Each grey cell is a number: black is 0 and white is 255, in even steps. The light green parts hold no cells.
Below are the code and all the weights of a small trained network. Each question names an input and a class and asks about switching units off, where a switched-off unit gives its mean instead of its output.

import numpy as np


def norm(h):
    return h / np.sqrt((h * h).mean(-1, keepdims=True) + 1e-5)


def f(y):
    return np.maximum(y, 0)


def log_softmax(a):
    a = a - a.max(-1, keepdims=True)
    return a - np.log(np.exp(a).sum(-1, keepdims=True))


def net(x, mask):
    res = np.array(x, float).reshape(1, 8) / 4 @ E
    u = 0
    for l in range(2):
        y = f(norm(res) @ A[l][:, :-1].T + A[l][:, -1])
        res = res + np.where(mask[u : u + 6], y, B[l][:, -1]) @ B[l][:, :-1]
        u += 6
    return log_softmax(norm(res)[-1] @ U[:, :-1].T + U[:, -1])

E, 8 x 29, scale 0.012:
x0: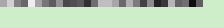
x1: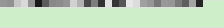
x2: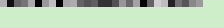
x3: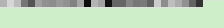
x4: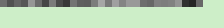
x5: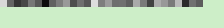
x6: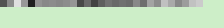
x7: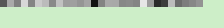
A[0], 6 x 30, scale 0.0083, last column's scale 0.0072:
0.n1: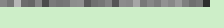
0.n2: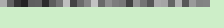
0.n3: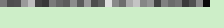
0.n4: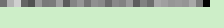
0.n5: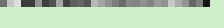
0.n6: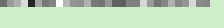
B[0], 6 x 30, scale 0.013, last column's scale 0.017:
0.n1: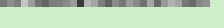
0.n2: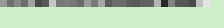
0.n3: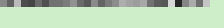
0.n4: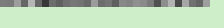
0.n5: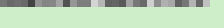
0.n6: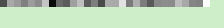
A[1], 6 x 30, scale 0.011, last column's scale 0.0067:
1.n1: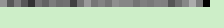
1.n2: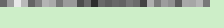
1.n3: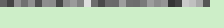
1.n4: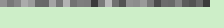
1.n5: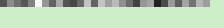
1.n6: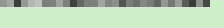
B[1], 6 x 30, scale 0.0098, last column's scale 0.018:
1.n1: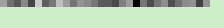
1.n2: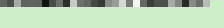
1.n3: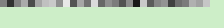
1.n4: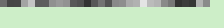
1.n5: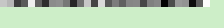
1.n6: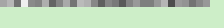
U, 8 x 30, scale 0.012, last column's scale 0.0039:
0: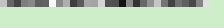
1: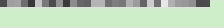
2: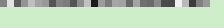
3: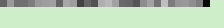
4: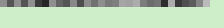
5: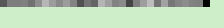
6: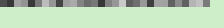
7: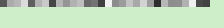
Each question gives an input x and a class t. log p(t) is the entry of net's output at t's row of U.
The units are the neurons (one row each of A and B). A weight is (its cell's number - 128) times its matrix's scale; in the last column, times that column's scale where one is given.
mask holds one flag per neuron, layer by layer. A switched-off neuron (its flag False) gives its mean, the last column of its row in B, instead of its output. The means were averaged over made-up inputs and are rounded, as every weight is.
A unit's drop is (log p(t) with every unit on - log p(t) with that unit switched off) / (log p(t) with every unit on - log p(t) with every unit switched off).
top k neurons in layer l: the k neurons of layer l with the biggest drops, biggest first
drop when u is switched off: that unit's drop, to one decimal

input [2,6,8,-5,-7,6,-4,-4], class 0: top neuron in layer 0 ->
(0.n6)
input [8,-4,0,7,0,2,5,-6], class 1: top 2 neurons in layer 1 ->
(1.n5; 1.n3)
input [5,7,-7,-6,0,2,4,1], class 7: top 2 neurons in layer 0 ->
(0.n6; 0.n2)
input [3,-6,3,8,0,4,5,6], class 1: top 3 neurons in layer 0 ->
(0.n5; 0.n2; 0.n3)
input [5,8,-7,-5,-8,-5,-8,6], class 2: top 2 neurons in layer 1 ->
(1.n5; 1.n3)
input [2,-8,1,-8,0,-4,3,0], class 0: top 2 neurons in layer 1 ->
(1.n3; 1.n5)
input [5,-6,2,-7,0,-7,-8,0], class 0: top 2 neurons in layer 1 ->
(1.n3; 1.n2)
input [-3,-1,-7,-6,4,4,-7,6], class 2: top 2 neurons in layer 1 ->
(1.n5; 1.n2)
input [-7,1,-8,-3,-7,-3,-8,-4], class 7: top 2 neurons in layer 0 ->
(0.n6; 0.n2)
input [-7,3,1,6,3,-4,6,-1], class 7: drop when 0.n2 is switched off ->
0.3
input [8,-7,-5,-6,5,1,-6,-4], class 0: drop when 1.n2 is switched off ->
0.1
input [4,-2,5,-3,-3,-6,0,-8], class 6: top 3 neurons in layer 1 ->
(1.n3; 1.n5; 1.n2)
